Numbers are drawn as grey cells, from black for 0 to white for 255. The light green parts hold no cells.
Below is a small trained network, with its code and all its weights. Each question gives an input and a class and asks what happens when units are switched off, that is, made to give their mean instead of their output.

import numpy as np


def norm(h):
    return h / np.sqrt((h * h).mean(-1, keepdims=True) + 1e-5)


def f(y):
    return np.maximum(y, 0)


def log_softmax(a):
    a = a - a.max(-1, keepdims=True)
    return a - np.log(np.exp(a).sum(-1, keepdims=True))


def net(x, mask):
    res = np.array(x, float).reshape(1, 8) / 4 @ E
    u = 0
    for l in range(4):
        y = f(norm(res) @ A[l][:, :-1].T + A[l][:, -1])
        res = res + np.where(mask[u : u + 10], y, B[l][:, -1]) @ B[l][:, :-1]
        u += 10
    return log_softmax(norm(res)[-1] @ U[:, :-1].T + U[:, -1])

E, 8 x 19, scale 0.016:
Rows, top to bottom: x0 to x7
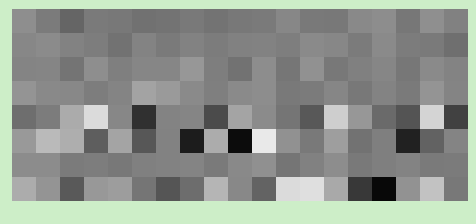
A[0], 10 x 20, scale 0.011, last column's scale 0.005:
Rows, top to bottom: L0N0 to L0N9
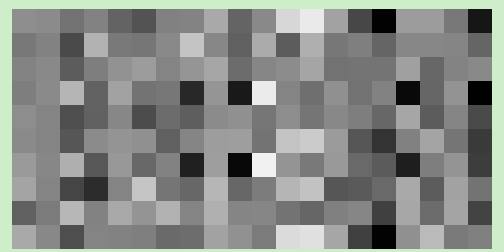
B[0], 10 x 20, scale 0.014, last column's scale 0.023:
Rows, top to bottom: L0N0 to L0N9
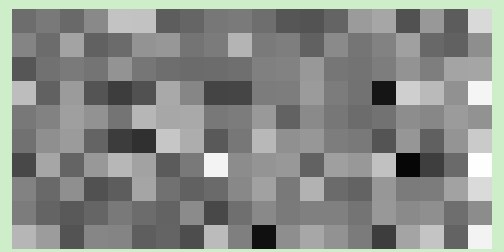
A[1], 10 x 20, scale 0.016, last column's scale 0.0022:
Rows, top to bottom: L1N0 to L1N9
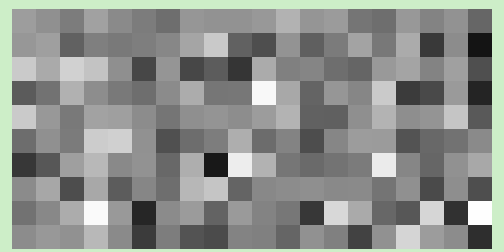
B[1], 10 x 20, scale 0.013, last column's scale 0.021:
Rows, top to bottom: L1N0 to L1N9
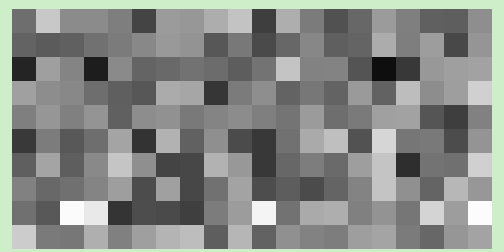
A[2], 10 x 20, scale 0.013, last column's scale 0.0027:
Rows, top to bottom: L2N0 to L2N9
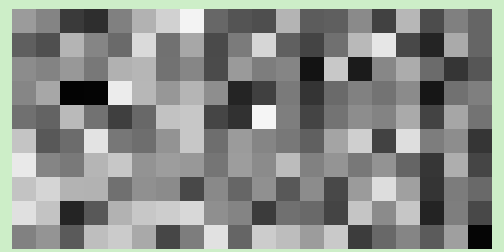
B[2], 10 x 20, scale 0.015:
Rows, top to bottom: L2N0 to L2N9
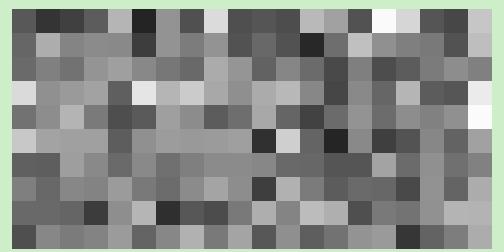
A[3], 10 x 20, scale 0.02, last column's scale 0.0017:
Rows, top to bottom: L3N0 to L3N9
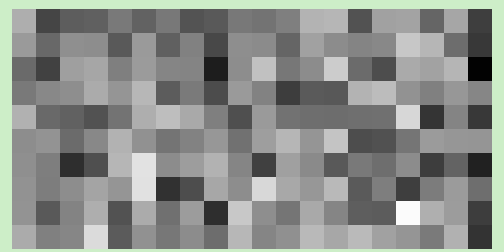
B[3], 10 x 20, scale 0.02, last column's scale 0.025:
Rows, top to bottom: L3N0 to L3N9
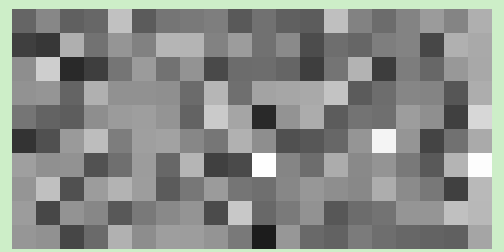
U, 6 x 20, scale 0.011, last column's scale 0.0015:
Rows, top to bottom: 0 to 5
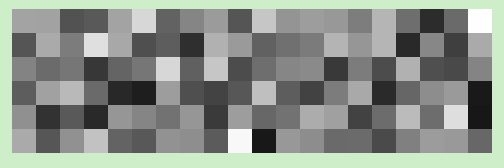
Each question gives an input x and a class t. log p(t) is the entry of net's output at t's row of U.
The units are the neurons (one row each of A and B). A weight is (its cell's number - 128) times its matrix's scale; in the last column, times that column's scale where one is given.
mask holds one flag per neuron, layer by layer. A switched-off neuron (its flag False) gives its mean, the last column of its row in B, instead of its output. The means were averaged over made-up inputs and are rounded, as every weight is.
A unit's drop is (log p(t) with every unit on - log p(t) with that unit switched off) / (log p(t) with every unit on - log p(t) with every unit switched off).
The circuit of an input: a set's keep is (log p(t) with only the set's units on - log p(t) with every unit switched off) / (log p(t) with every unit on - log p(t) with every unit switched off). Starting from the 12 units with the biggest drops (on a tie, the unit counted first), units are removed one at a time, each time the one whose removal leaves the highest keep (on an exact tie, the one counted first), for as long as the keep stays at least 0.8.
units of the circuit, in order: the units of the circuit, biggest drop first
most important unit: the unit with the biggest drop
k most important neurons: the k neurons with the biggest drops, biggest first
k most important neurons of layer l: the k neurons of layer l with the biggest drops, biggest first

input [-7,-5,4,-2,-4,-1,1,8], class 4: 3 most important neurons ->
[L0N6, L1N8, L0N5]
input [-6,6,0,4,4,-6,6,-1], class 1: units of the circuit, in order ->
[L0N9, L1N6]
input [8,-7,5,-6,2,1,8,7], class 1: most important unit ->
L0N3
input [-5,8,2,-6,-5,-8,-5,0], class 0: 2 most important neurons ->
[L0N3, L0N9]
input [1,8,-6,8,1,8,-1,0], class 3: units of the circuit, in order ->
[L0N9, L1N3]
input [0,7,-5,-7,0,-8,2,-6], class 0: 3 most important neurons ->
[L0N9, L1N8, L0N3]
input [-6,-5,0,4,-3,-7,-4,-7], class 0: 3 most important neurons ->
[L1N8, L0N9, L0N3]
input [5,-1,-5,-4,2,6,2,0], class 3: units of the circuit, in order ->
[L0N9, L1N3]
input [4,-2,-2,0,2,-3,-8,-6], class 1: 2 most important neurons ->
[L0N9, L0N3]
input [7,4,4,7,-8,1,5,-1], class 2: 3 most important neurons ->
[L0N9, L0N0, L1N6]
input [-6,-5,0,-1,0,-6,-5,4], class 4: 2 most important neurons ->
[L1N8, L0N6]
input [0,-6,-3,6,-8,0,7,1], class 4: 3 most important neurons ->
[L0N6, L1N6, L0N0]
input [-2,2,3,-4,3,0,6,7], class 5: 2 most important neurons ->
[L0N6, L0N5]
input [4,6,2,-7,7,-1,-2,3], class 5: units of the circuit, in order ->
[L0N6]
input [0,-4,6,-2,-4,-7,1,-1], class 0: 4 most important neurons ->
[L0N3, L0N9, L1N8, L1N6]
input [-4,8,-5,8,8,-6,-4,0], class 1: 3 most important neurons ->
[L0N3, L0N9, L1N6]
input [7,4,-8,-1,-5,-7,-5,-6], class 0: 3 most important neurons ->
[L1N8, L0N9, L0N3]
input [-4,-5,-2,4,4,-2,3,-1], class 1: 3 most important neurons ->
[L0N3, L0N9, L1N6]
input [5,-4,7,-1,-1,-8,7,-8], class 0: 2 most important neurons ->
[L1N8, L0N9]
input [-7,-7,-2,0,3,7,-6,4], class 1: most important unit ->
L0N6
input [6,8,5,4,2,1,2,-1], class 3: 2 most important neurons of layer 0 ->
[L0N9, L0N7]
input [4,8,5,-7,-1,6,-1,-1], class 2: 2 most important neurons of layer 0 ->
[L0N3, L0N9]
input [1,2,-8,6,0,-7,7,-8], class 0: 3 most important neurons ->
[L1N8, L0N9, L3N6]
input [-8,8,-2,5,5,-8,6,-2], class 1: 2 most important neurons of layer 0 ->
[L0N3, L0N9]
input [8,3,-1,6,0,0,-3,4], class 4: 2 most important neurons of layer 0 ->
[L0N6, L0N5]
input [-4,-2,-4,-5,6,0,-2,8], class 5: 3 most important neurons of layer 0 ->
[L0N6, L0N5, L0N9]
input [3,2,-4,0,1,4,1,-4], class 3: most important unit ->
L0N7
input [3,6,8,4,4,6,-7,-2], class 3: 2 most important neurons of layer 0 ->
[L0N9, L0N3]
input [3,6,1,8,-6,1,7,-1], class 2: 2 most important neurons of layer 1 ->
[L1N8, L1N6]
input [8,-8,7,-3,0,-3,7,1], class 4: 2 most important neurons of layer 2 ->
[L2N8, L2N0]
